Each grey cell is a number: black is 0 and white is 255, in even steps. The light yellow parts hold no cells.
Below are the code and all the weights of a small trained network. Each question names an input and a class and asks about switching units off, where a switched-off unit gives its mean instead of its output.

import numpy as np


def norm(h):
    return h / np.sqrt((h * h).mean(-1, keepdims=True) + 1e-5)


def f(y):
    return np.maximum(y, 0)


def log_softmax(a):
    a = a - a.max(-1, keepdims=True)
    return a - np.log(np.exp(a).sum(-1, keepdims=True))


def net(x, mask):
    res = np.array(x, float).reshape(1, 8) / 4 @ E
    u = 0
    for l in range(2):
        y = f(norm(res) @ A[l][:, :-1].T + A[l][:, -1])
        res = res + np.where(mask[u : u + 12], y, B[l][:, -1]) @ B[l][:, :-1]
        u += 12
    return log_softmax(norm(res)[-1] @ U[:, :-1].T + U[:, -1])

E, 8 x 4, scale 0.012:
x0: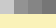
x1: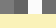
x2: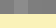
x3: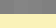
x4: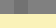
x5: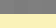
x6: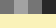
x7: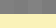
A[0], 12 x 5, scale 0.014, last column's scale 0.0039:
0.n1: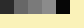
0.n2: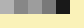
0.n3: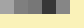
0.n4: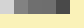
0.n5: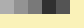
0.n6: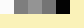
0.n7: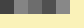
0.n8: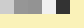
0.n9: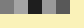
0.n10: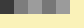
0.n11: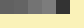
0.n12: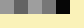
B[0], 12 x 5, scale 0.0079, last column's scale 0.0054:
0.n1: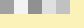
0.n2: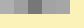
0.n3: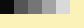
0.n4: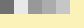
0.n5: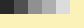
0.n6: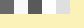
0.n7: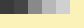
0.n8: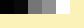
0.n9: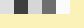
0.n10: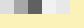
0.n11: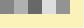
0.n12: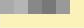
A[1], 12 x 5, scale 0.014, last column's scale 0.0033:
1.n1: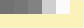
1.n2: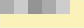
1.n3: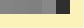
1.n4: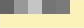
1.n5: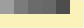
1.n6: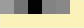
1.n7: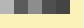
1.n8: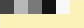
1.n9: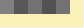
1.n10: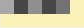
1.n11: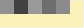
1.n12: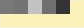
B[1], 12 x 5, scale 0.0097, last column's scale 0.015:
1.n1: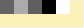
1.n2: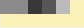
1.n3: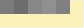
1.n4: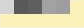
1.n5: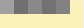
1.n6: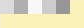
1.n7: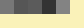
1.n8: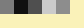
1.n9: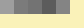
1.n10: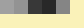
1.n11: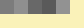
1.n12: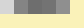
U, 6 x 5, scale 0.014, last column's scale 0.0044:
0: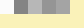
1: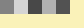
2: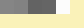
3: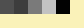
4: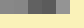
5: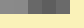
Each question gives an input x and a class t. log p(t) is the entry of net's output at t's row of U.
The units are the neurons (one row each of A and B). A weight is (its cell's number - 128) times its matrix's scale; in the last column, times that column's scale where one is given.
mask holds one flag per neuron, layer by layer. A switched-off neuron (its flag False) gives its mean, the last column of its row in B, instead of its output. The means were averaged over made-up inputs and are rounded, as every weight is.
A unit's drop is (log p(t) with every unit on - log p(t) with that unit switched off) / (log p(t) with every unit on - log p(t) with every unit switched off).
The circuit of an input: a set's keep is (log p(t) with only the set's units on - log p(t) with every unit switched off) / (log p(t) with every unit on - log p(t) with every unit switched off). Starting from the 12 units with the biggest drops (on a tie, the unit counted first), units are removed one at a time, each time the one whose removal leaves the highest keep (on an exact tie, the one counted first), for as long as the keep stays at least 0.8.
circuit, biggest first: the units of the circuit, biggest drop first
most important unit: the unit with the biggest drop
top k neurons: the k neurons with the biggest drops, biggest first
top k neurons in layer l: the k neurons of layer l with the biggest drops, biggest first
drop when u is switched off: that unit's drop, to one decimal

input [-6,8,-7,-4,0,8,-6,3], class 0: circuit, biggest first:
(0.n8; 0.n3; 1.n12)
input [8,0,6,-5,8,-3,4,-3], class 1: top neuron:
(0.n6)
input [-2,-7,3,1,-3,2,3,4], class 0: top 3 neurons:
(1.n6; 1.n1; 0.n8)
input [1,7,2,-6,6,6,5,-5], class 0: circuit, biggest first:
(1.n1; 1.n4)
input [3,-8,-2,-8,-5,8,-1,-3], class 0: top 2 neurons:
(1.n6; 1.n1)
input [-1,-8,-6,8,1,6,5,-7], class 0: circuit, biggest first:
(1.n6; 0.n9)
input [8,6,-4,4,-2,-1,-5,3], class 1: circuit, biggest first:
(0.n6; 0.n9)
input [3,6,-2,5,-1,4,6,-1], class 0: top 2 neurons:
(0.n8; 1.n4)
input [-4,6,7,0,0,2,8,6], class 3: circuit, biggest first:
(1.n1; 1.n8)
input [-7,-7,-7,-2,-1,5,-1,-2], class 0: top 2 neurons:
(1.n6; 0.n9)
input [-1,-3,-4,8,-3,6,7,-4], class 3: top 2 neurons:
(1.n1; 1.n8)
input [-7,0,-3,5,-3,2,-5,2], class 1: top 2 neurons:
(0.n1; 0.n10)
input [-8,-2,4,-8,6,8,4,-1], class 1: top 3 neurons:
(0.n10; 0.n1; 0.n11)
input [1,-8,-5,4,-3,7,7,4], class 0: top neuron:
(1.n6)
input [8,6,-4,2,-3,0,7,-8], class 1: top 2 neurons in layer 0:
(0.n6; 0.n9)
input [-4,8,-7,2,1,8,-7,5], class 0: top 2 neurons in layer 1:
(1.n12; 1.n4)
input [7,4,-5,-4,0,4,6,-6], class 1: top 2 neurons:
(0.n6; 0.n8)
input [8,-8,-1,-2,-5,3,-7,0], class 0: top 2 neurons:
(1.n6; 0.n9)
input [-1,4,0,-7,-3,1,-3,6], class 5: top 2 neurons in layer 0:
(0.n9; 0.n10)
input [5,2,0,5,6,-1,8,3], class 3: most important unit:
1.n8
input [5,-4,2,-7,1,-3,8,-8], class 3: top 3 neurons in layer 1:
(1.n8; 1.n1; 1.n2)
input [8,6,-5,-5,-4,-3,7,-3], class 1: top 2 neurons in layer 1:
(1.n1; 1.n6)
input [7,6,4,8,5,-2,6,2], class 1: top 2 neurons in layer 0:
(0.n6; 0.n9)
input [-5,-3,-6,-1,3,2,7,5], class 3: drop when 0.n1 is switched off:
-0.1
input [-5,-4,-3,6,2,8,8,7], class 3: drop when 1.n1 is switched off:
0.2
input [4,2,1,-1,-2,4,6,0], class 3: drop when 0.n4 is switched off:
0.0
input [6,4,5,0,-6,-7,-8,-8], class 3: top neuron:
(0.n8)
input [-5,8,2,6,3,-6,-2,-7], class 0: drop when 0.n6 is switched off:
0.1
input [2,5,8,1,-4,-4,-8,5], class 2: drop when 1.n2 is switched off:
-0.3
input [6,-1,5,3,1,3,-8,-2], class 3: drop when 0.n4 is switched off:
-0.1
